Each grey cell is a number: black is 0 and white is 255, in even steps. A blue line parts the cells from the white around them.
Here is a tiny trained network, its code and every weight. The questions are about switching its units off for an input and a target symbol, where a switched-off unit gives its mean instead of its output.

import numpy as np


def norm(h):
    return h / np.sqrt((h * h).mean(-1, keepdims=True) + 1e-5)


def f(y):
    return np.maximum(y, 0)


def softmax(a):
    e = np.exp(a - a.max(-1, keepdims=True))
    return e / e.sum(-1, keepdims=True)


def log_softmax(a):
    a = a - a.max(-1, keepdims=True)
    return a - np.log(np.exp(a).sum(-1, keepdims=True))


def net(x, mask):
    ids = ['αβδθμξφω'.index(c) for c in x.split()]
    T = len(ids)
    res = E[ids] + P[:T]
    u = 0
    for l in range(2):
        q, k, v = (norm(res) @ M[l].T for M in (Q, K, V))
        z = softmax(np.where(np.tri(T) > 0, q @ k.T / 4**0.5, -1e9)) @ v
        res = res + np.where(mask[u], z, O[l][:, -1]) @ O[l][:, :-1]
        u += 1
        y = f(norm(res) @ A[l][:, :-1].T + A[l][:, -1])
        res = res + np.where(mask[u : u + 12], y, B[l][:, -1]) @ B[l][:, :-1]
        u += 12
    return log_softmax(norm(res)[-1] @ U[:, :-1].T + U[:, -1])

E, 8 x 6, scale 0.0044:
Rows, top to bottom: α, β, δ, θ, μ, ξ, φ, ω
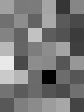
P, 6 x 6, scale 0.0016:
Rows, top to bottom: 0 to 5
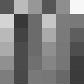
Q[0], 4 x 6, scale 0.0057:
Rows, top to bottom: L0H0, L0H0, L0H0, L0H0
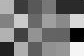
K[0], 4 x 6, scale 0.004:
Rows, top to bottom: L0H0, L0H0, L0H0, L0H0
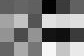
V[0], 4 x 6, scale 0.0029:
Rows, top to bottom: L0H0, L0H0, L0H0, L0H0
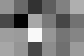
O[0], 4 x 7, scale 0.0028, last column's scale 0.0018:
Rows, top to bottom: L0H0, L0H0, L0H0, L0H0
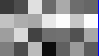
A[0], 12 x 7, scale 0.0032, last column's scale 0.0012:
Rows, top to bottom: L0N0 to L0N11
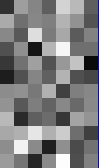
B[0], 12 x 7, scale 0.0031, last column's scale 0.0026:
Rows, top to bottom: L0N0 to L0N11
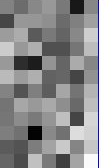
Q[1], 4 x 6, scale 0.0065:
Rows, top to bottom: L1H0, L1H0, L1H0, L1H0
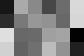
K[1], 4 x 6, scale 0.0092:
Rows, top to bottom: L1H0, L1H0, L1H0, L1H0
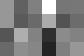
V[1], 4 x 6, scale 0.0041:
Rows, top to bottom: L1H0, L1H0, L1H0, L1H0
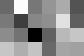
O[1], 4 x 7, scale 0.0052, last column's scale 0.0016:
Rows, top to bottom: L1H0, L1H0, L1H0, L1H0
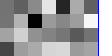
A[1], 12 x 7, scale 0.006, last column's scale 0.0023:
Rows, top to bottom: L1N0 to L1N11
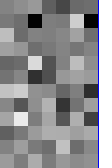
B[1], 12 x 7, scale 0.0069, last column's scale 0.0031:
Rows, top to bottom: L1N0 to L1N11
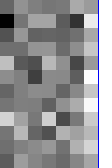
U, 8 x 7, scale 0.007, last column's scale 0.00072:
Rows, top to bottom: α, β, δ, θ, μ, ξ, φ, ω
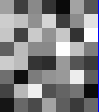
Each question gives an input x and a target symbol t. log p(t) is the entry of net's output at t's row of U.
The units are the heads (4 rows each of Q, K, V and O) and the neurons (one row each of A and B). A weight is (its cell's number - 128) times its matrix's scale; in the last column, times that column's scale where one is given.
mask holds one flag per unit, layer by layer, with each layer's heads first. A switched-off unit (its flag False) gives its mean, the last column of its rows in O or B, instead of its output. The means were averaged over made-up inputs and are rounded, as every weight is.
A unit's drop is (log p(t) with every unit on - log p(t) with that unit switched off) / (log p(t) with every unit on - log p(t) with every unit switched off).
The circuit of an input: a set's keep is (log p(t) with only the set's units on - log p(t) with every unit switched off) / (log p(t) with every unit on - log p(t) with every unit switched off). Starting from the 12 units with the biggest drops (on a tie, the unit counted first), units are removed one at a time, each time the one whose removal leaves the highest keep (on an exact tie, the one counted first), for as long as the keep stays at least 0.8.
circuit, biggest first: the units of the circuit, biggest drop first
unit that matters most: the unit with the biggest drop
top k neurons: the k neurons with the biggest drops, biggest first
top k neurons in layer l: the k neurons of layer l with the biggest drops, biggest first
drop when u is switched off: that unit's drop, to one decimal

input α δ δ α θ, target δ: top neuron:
[L1N4]
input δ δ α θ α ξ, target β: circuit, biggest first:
[L0H0 L1H0 L1N8]
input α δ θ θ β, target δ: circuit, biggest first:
[L1H0 L0H0 L1N1]
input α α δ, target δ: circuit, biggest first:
[L1H0 L0H0]
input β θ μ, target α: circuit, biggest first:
[L0H0 L1H0]
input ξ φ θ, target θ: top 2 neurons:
[L0N9 L1N1]
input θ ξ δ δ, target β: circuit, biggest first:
[L0H0 L1N1]
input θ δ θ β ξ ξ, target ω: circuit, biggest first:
[L0N10 L1H0 L0N9]
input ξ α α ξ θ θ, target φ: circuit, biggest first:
[L1H0 L0H0 L1N5]
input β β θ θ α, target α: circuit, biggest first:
[L1H0 L0H0]
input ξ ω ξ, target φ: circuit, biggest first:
[L1H0 L1N5]
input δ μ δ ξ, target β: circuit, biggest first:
[L0H0 L1H0]
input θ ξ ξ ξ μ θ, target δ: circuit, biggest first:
[L0H0 L1N1 L1H0]
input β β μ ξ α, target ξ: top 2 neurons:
[L1N7 L1N1]
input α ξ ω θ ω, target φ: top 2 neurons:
[L0N5 L1N5]
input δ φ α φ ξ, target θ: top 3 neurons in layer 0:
[L0N10 L0N9 L0N2]
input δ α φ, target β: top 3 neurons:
[L0N9 L0N10 L1N8]
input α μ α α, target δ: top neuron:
[L1N4]
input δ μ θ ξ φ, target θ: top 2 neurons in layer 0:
[L0N9 L0N8]
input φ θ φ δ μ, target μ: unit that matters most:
L0N4
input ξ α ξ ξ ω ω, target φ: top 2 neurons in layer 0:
[L0N10 L0N5]
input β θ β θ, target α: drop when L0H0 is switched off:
0.3
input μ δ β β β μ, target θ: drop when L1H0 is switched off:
0.9
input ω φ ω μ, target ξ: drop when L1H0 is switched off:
0.8
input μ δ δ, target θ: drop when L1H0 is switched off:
0.9
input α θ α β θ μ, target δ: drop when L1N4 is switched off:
0.2
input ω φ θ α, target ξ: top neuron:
[L0N3]
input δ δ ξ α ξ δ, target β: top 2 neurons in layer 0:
[L0N10 L0N2]
